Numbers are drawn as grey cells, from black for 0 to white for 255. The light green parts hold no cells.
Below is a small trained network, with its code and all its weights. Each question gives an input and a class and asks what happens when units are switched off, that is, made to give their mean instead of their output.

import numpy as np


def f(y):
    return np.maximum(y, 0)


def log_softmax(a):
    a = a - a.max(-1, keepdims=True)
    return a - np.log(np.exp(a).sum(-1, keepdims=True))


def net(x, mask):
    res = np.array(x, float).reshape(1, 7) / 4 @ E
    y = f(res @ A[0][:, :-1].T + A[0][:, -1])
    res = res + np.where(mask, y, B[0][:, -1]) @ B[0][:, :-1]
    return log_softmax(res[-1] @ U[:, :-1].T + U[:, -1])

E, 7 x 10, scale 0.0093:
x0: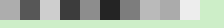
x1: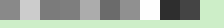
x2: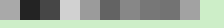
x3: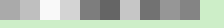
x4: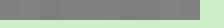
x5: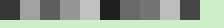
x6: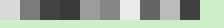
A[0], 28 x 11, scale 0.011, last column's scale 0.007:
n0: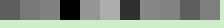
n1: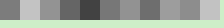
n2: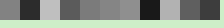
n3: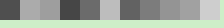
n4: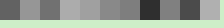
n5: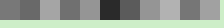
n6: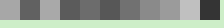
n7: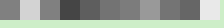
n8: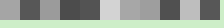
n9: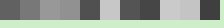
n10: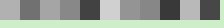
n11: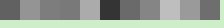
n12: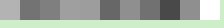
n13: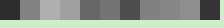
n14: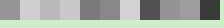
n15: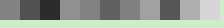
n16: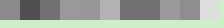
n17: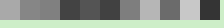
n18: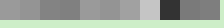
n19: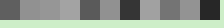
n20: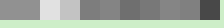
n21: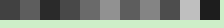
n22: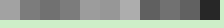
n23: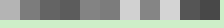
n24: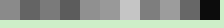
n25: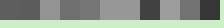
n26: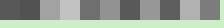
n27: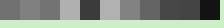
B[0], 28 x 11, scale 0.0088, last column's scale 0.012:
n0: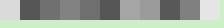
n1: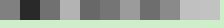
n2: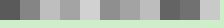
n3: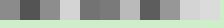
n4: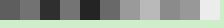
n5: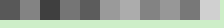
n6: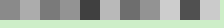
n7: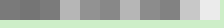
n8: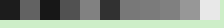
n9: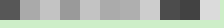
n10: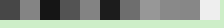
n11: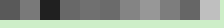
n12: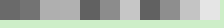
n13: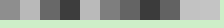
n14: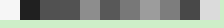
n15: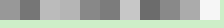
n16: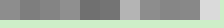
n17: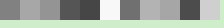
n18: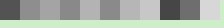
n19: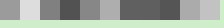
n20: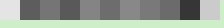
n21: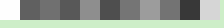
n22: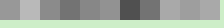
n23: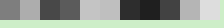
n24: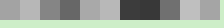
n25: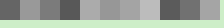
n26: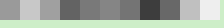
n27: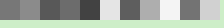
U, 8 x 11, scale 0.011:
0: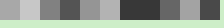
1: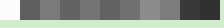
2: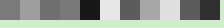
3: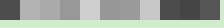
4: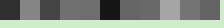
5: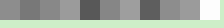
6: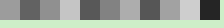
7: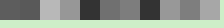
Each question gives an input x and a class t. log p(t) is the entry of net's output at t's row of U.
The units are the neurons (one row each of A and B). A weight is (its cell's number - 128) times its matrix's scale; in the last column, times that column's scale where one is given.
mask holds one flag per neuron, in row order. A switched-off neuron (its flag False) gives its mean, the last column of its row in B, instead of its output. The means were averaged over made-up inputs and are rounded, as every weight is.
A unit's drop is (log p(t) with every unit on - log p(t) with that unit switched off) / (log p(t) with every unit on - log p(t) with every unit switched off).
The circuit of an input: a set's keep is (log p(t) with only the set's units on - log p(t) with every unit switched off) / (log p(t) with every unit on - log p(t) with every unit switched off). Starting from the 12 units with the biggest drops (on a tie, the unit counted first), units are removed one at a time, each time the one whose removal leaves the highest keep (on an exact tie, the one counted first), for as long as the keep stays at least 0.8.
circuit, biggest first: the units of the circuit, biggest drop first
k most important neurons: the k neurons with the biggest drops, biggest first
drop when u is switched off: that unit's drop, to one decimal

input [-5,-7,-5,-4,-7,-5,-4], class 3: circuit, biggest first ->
n9
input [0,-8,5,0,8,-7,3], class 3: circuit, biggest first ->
n9; n2
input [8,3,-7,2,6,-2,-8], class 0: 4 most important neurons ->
n13; n19; n26; n27
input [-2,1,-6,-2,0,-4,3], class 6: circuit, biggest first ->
n3; n7
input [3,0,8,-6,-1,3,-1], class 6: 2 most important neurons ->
n15; n14
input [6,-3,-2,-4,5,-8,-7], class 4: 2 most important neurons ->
n8; n10
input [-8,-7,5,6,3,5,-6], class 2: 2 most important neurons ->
n4; n27
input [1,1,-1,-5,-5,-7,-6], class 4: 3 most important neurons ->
n8; n10; n23
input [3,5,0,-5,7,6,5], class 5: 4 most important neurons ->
n10; n8; n9; n7
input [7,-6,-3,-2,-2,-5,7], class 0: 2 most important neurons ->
n23; n24
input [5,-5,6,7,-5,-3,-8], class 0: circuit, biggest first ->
n26; n13
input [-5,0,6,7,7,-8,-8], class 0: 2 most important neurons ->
n26; n19
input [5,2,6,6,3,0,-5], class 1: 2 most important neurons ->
n20; n14
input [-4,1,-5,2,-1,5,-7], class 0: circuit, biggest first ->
n13
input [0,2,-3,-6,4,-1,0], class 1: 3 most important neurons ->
n21; n0; n12
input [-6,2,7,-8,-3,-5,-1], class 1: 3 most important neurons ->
n21; n3; n7
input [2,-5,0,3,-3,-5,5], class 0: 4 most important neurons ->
n23; n24; n4; n18
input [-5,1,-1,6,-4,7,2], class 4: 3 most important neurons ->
n4; n21; n0
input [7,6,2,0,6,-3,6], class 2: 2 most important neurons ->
n17; n6
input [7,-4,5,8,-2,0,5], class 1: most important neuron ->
n14
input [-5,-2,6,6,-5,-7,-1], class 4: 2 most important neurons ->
n10; n8
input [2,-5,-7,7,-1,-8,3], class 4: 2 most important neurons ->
n8; n10
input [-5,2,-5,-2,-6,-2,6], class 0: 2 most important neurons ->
n23; n24
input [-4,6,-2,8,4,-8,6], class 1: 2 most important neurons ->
n14; n20
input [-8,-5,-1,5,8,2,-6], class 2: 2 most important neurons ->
n27; n4
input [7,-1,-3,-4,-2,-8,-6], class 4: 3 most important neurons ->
n8; n10; n27
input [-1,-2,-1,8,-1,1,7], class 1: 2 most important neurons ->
n14; n26
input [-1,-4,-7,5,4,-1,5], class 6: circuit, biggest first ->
n1
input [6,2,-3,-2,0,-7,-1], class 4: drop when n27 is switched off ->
0.2
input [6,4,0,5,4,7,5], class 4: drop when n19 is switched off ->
0.1
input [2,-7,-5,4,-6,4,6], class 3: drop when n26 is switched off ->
0.1
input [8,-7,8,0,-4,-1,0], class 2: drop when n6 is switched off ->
0.7
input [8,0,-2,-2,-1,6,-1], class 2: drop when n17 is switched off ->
0.2
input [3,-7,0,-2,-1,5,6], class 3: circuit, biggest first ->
n2
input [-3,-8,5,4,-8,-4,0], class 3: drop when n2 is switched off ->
0.1
